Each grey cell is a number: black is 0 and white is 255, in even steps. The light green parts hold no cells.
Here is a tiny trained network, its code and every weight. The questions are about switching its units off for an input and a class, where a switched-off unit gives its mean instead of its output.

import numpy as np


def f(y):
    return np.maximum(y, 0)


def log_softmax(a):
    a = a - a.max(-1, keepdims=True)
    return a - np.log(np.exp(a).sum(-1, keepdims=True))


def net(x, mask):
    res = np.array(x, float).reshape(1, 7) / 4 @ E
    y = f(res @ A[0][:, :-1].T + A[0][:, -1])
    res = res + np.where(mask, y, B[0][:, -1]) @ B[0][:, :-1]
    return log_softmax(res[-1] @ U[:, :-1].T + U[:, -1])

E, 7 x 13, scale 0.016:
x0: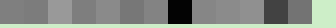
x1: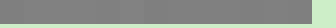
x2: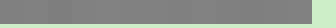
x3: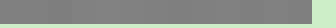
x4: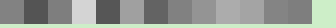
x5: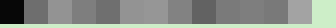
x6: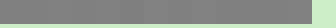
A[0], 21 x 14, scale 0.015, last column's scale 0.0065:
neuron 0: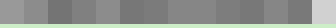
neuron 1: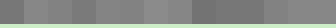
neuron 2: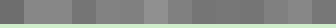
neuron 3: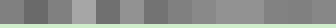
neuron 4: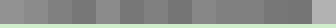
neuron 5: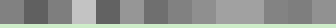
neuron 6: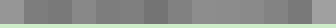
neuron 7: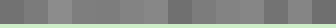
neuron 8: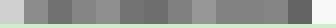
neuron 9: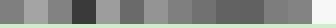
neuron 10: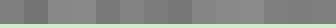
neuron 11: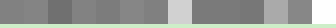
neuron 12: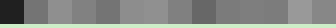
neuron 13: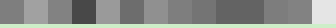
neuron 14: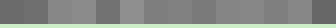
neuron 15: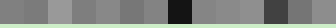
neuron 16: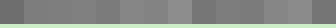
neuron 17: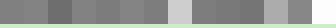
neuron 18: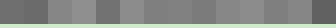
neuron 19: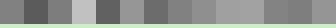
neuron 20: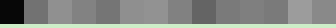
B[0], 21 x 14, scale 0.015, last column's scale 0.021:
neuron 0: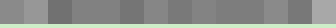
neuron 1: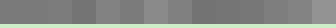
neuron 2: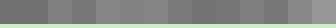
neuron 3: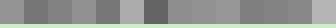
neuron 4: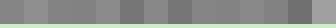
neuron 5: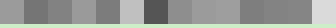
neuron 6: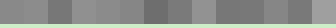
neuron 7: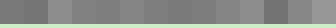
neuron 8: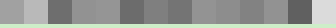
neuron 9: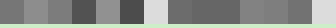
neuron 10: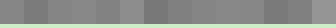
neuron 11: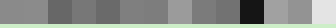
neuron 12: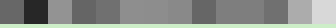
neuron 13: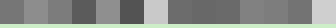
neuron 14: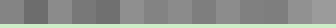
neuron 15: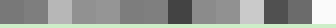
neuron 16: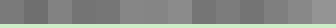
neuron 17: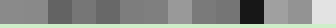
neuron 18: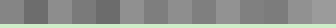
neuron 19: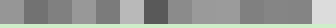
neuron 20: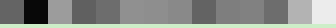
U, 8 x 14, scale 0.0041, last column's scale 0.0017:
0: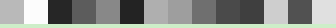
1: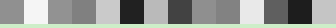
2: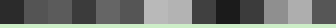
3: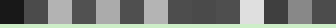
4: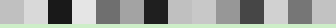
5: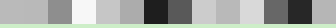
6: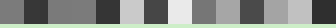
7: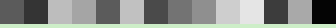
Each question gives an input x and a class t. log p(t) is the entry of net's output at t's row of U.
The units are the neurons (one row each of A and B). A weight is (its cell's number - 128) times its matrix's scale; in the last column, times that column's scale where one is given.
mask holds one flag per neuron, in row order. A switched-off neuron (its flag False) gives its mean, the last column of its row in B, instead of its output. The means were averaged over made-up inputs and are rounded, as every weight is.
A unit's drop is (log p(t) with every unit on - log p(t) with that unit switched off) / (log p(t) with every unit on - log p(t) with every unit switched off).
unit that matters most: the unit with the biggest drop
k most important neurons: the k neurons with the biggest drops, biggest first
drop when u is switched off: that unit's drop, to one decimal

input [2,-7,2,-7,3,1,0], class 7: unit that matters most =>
neuron 8
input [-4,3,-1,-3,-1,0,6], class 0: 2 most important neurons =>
neuron 20; neuron 12
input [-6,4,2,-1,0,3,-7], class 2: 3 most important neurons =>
neuron 5; neuron 19; neuron 3
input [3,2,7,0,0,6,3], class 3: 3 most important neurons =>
neuron 5; neuron 19; neuron 3
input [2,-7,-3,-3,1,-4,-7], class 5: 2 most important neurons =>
neuron 9; neuron 13
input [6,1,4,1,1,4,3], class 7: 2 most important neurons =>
neuron 9; neuron 13
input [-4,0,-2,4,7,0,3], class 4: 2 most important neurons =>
neuron 20; neuron 12
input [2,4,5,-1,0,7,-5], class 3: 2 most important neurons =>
neuron 5; neuron 19
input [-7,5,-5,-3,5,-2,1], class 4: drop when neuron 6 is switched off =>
0.0
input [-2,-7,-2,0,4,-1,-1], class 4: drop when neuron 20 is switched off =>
0.2
